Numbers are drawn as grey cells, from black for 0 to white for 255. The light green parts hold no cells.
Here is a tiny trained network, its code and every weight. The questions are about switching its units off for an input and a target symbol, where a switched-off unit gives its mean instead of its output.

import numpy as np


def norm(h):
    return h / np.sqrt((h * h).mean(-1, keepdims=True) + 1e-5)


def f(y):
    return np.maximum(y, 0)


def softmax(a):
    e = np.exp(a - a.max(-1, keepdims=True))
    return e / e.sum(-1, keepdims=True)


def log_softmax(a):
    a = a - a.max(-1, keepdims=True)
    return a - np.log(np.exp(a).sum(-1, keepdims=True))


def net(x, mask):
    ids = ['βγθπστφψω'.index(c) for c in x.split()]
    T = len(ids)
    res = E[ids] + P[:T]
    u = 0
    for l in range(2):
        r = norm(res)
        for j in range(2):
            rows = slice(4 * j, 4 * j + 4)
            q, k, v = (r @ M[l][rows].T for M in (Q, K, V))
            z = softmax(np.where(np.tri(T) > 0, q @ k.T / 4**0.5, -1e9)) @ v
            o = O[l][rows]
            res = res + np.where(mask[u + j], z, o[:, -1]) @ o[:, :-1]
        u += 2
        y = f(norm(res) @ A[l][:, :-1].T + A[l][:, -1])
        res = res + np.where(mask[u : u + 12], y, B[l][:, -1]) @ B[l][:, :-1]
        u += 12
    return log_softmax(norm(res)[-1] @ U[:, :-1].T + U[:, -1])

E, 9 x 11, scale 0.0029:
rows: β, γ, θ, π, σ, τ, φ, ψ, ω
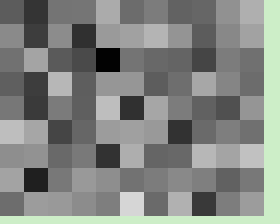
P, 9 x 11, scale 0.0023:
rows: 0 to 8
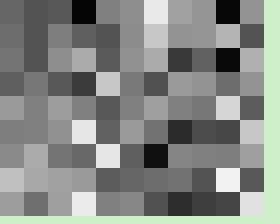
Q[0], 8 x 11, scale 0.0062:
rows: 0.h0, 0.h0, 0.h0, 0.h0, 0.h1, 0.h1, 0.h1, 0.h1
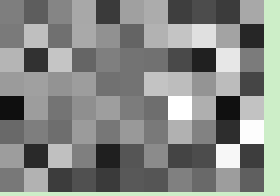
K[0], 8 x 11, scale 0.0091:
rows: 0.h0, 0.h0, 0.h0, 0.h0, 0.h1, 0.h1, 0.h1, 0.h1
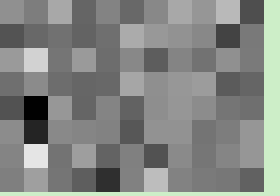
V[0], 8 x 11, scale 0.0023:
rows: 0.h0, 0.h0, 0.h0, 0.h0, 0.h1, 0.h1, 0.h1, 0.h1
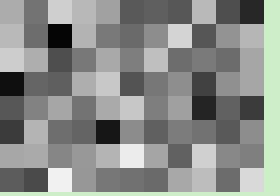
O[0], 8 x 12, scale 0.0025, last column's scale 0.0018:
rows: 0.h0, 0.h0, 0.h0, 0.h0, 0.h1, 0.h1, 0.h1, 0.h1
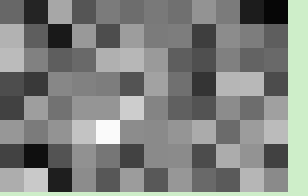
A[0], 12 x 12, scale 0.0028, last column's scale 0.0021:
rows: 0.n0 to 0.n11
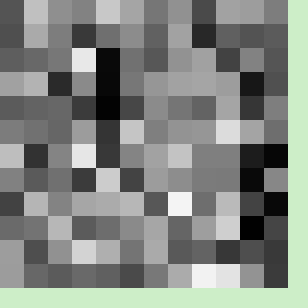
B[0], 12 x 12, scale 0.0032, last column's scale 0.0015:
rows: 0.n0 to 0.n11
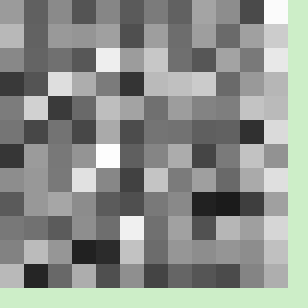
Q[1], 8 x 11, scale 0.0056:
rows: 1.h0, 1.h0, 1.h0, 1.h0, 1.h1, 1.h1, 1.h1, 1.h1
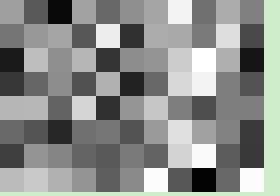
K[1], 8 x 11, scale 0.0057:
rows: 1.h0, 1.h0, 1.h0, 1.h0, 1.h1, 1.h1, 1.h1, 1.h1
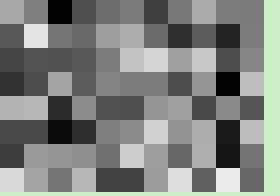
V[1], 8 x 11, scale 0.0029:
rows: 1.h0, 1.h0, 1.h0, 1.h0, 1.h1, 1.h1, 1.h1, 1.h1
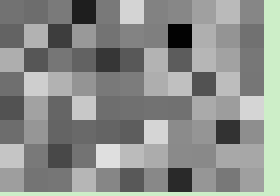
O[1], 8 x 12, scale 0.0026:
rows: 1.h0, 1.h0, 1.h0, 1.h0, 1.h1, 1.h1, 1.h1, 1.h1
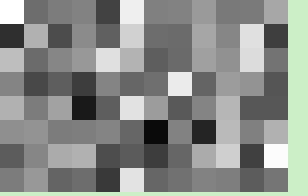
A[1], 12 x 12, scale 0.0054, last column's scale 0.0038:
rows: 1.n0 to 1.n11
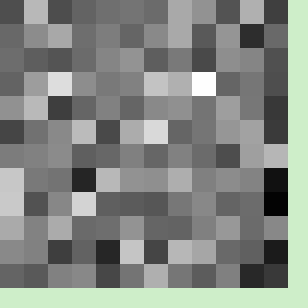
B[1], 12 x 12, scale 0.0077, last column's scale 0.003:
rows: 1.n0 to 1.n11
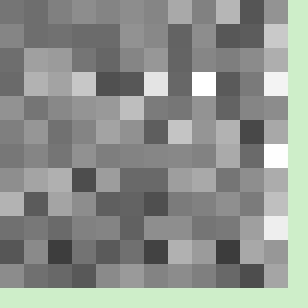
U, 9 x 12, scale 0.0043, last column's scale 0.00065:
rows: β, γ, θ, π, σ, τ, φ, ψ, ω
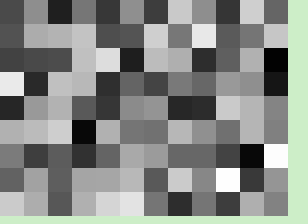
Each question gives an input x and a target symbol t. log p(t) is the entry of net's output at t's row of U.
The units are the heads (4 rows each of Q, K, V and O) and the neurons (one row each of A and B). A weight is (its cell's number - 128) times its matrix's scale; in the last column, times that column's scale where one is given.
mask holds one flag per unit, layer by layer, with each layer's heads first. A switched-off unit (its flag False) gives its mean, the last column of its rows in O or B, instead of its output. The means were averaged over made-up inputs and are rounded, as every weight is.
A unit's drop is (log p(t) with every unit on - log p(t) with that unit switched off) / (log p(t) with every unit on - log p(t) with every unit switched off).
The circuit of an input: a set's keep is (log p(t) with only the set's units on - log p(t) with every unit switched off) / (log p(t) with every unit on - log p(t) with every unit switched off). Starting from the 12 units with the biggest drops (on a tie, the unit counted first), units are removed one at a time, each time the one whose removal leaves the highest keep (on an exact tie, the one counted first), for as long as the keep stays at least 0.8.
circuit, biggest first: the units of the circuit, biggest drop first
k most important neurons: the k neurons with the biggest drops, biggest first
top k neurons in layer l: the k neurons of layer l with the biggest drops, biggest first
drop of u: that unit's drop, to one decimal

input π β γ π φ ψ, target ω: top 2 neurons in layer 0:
(0.n2; 0.n11)
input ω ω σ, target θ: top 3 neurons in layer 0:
(0.n8; 0.n0; 0.n5)
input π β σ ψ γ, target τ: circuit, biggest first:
(1.n7; 1.n3)
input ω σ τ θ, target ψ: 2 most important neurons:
(1.n0; 0.n4)
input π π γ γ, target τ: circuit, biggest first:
(1.n7)
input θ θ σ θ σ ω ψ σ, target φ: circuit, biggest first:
(1.h0; 1.n3; 1.n1)
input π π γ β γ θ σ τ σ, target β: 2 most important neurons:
(0.n10; 1.n10)
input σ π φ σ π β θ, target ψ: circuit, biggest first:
(1.n0; 1.n3; 1.h1)
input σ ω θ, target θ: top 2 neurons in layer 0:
(0.n8; 0.n2)
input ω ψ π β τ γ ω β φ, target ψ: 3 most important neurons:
(1.n5; 0.n2; 1.n3)
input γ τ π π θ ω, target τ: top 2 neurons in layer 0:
(0.n3; 0.n9)
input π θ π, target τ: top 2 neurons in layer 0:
(0.n3; 0.n2)
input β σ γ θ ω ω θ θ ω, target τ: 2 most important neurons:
(0.n3; 1.n7)
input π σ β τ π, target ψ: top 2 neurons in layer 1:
(1.n5; 1.n3)
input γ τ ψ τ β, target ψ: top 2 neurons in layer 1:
(1.n5; 1.n3)
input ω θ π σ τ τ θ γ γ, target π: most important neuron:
(1.n8)
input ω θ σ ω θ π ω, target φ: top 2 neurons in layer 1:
(1.n1; 1.n3)
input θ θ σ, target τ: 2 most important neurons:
(0.n3; 1.n7)
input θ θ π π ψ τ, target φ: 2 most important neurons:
(0.n6; 1.n11)
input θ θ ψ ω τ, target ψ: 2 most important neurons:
(0.n9; 1.n5)
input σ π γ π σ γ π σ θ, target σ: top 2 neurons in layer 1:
(1.n3; 1.n2)
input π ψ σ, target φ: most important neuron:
(0.n6)
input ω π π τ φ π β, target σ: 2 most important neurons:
(1.n3; 1.n2)
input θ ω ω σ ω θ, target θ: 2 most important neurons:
(0.n8; 0.n0)
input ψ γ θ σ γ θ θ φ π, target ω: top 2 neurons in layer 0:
(0.n3; 0.n2)
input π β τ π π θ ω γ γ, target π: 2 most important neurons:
(1.n8; 1.n3)
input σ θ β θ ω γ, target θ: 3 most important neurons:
(0.n8; 1.n3; 0.n0)
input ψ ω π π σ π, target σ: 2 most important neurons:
(1.n2; 1.n3)
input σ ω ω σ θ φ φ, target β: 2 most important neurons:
(1.n10; 0.n4)
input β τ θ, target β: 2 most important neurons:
(1.n10; 0.n7)
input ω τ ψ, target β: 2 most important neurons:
(1.n10; 0.n10)
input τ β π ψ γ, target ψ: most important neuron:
(1.n5)
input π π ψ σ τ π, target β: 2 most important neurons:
(1.n10; 0.n7)
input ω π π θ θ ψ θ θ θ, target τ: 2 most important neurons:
(0.n3; 1.n7)
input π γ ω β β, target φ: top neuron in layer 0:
(0.n5)
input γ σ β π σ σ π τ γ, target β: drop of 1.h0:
0.1
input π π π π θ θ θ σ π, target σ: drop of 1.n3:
0.2
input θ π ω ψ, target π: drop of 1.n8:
0.3
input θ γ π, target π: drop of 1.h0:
0.2
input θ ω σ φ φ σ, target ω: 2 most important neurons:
(1.n3; 0.n3)
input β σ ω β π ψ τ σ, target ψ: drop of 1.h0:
0.2
